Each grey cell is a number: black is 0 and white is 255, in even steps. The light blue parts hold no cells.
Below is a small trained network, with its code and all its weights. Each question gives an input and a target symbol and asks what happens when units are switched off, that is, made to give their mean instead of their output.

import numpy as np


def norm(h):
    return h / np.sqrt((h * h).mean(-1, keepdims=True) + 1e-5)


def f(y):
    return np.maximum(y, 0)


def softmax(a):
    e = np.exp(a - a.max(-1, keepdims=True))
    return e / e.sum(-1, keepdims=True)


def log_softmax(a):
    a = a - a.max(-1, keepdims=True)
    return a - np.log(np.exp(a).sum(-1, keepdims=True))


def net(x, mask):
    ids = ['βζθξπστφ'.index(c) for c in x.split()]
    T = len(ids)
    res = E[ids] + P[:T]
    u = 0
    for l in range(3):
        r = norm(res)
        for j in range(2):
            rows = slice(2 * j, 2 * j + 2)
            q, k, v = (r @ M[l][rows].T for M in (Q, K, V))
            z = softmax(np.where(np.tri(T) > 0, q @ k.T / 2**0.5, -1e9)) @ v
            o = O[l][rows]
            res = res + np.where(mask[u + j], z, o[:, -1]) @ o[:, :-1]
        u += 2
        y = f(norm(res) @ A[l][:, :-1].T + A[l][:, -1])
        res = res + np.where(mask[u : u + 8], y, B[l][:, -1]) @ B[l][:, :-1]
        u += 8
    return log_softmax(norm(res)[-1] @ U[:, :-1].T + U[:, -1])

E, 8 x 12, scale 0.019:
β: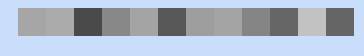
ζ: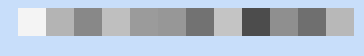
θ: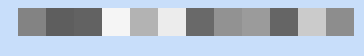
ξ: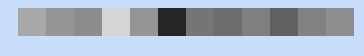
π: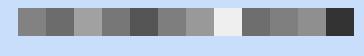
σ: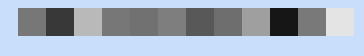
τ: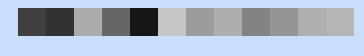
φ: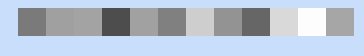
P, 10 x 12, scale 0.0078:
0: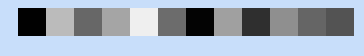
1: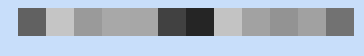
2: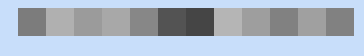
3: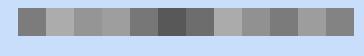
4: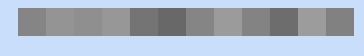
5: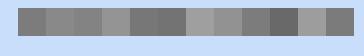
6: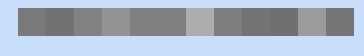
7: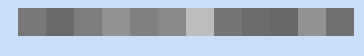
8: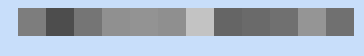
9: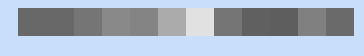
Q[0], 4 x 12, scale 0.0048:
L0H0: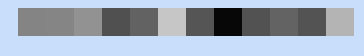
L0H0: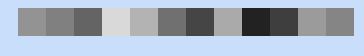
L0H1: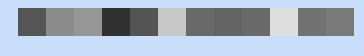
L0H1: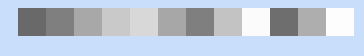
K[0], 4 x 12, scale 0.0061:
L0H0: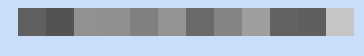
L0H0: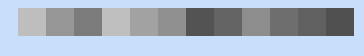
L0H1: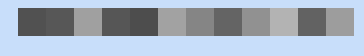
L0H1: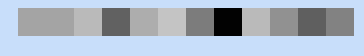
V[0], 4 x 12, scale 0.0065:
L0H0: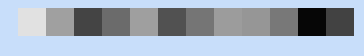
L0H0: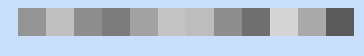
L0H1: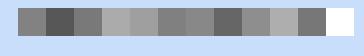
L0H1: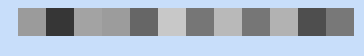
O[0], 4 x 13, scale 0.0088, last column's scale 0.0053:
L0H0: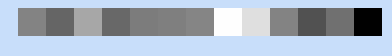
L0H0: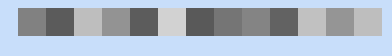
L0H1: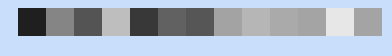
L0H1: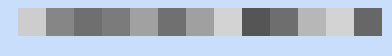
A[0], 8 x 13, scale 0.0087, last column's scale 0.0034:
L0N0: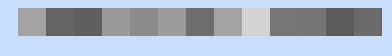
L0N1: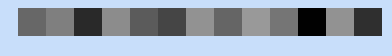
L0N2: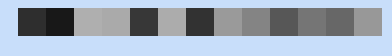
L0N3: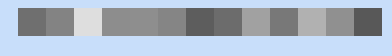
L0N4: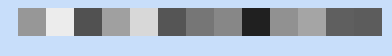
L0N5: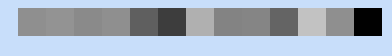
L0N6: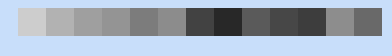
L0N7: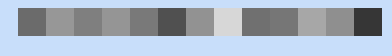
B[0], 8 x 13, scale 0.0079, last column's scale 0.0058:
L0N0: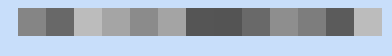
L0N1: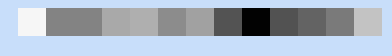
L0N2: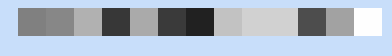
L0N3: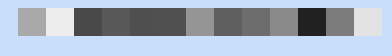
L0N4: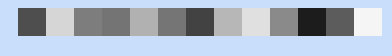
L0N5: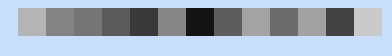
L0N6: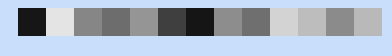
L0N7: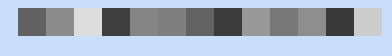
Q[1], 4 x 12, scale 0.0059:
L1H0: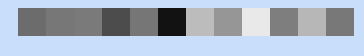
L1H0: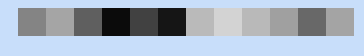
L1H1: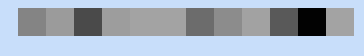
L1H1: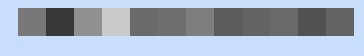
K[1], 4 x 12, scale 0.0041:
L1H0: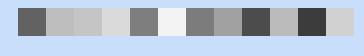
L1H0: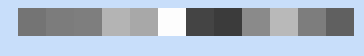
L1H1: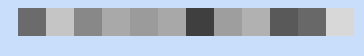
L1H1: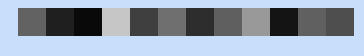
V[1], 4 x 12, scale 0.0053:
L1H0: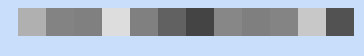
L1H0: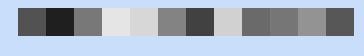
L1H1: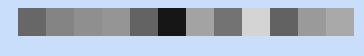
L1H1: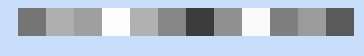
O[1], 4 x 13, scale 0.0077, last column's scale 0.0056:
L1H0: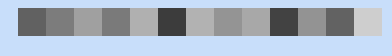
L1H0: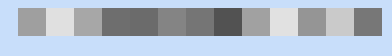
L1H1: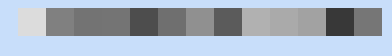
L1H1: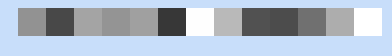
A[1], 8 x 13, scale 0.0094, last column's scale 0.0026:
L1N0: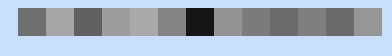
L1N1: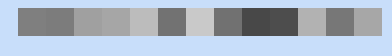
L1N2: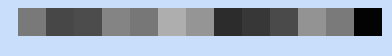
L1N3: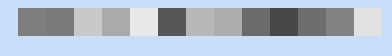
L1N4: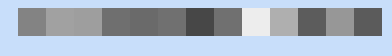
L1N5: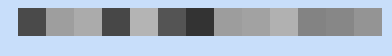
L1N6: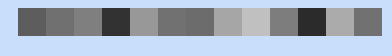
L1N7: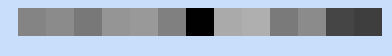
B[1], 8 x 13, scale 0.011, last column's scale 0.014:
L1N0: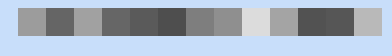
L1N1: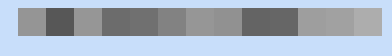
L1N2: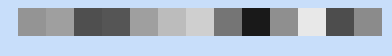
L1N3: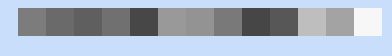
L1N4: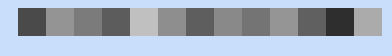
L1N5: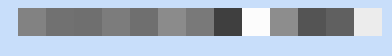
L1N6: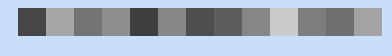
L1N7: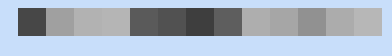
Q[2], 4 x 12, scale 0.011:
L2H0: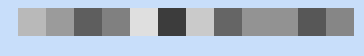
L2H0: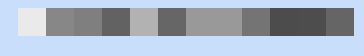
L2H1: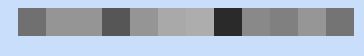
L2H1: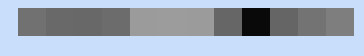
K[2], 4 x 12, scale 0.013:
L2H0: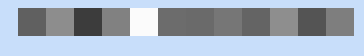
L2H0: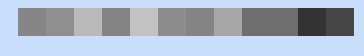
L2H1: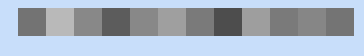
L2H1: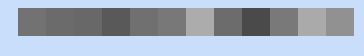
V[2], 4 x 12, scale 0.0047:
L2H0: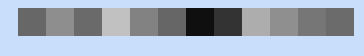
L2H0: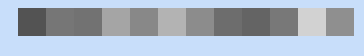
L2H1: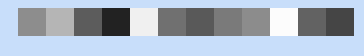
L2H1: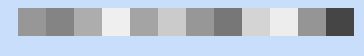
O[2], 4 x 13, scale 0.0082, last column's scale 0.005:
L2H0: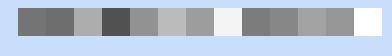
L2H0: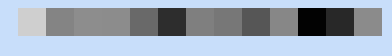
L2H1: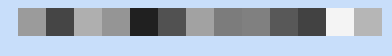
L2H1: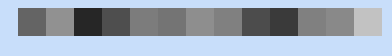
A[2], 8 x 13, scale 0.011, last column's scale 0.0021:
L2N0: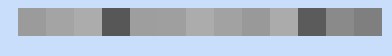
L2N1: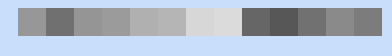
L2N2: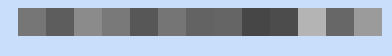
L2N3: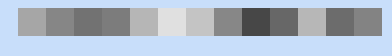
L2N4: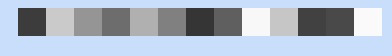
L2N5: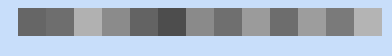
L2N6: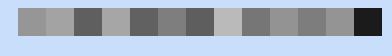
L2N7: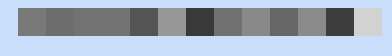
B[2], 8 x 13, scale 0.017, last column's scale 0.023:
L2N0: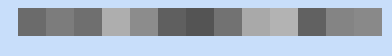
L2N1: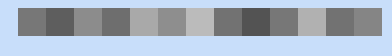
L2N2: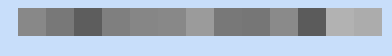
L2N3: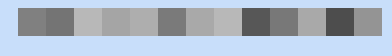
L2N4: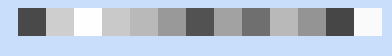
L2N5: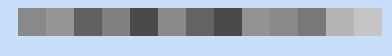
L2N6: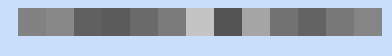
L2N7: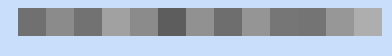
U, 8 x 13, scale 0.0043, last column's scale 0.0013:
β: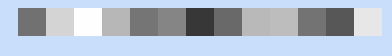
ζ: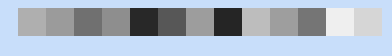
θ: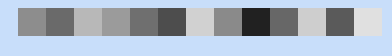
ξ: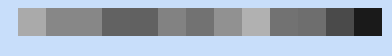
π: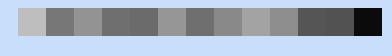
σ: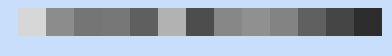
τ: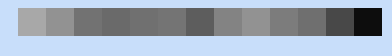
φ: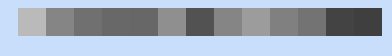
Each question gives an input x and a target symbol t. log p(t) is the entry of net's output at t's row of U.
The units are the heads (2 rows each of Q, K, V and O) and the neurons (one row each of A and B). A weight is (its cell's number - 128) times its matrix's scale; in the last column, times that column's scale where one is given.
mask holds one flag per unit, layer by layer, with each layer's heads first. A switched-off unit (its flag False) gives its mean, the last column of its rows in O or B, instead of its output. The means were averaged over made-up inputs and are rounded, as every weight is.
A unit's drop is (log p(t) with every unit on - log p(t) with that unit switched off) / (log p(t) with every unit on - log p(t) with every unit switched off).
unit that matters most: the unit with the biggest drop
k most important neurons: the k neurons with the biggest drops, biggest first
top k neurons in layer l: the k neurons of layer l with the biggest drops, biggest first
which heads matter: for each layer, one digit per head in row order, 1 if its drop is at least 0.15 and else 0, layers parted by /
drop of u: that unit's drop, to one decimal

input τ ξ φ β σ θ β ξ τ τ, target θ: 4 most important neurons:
[L0N4; L1N5; L1N2; L2N4]
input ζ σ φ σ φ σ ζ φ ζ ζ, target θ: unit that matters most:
L0H0
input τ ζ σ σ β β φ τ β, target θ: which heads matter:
11 / 00 / 00
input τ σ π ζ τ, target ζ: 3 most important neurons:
[L0N4; L2N4; L0N2]
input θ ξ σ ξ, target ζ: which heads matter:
11 / 01 / 00
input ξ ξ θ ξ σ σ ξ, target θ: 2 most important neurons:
[L0N1; L2N4]
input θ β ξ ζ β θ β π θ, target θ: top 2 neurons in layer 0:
[L0N4; L0N6]
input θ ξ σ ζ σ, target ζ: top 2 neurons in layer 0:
[L0N1; L0N4]
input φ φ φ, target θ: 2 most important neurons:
[L0N2; L1N2]
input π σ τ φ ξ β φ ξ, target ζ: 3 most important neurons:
[L0N6; L0N1; L2N4]
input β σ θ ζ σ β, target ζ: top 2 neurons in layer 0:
[L0N2; L0N6]
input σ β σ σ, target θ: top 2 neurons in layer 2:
[L2N4; L2N3]
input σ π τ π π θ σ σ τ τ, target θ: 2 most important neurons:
[L0N4; L1N2]
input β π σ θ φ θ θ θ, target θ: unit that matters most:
L1H1
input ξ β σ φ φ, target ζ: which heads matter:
10 / 00 / 00
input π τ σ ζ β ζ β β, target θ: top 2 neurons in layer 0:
[L0N2; L0N6]
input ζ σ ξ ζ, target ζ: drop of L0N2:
1.1
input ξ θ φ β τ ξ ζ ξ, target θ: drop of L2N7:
0.0
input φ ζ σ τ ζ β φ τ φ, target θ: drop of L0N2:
1.4
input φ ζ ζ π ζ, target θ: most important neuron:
[L0N2]
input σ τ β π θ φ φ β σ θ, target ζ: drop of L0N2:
1.3
